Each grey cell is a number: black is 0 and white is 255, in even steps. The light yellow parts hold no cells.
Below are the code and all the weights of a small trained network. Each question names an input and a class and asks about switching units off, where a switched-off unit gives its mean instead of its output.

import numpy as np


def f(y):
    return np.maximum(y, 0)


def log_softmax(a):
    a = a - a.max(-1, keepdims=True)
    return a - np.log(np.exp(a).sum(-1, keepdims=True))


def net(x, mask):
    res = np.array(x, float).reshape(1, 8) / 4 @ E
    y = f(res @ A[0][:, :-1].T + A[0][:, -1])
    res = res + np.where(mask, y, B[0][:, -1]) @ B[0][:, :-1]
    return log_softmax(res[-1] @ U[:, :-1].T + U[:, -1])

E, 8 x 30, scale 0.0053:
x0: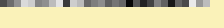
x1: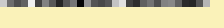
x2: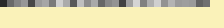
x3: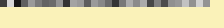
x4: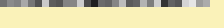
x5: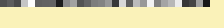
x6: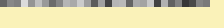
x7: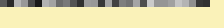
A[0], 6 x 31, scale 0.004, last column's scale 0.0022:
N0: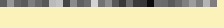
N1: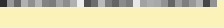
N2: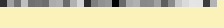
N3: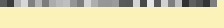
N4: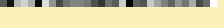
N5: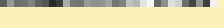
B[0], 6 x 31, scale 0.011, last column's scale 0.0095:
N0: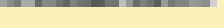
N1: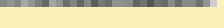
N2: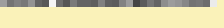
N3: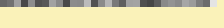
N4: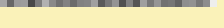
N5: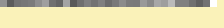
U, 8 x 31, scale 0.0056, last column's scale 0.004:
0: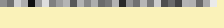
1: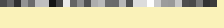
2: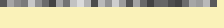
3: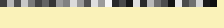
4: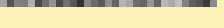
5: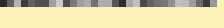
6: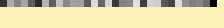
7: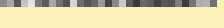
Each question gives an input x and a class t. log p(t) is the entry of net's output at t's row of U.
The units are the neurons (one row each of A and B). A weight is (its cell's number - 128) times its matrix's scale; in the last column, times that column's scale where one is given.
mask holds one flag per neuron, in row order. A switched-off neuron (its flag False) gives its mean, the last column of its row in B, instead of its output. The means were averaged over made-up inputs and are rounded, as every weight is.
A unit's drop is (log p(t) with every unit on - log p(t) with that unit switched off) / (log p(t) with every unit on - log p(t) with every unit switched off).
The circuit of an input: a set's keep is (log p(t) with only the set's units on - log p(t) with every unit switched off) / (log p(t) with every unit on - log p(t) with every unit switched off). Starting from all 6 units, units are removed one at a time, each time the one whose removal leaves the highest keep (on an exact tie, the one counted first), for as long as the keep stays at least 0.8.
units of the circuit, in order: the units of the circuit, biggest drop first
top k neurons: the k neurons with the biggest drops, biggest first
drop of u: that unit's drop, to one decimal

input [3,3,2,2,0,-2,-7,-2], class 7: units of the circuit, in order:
[N0 N5]
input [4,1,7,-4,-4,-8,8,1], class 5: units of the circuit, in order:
[N3]
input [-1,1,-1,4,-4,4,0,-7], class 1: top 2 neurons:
[N2 N3]
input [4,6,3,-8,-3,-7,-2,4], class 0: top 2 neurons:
[N4 N2]
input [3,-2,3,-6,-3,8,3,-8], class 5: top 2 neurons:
[N3 N0]
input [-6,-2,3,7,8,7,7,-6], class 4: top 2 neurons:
[N5 N2]
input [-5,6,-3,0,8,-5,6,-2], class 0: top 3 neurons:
[N2 N0 N3]
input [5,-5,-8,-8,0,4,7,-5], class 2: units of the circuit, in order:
[N2 N3]
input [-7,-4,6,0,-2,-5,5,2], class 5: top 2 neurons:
[N3 N4]
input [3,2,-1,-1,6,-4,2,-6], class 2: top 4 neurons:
[N2 N4 N1 N5]
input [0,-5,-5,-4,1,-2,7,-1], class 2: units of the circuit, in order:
[N2 N4]
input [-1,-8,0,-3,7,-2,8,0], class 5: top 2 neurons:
[N2 N0]
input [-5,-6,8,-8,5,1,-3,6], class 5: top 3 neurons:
[N3 N2 N0]
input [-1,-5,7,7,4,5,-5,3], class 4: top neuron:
[N2]
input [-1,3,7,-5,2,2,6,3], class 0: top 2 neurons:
[N4 N2]
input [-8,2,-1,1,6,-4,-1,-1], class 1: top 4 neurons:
[N4 N3 N2 N1]
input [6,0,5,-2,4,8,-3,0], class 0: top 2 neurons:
[N4 N0]
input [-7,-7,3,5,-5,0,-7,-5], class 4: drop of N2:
0.1
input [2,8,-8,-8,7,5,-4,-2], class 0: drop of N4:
0.6
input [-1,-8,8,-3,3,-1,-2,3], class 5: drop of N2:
0.0
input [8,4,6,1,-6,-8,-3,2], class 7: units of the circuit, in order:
[N0]
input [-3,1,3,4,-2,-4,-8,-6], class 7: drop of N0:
0.5
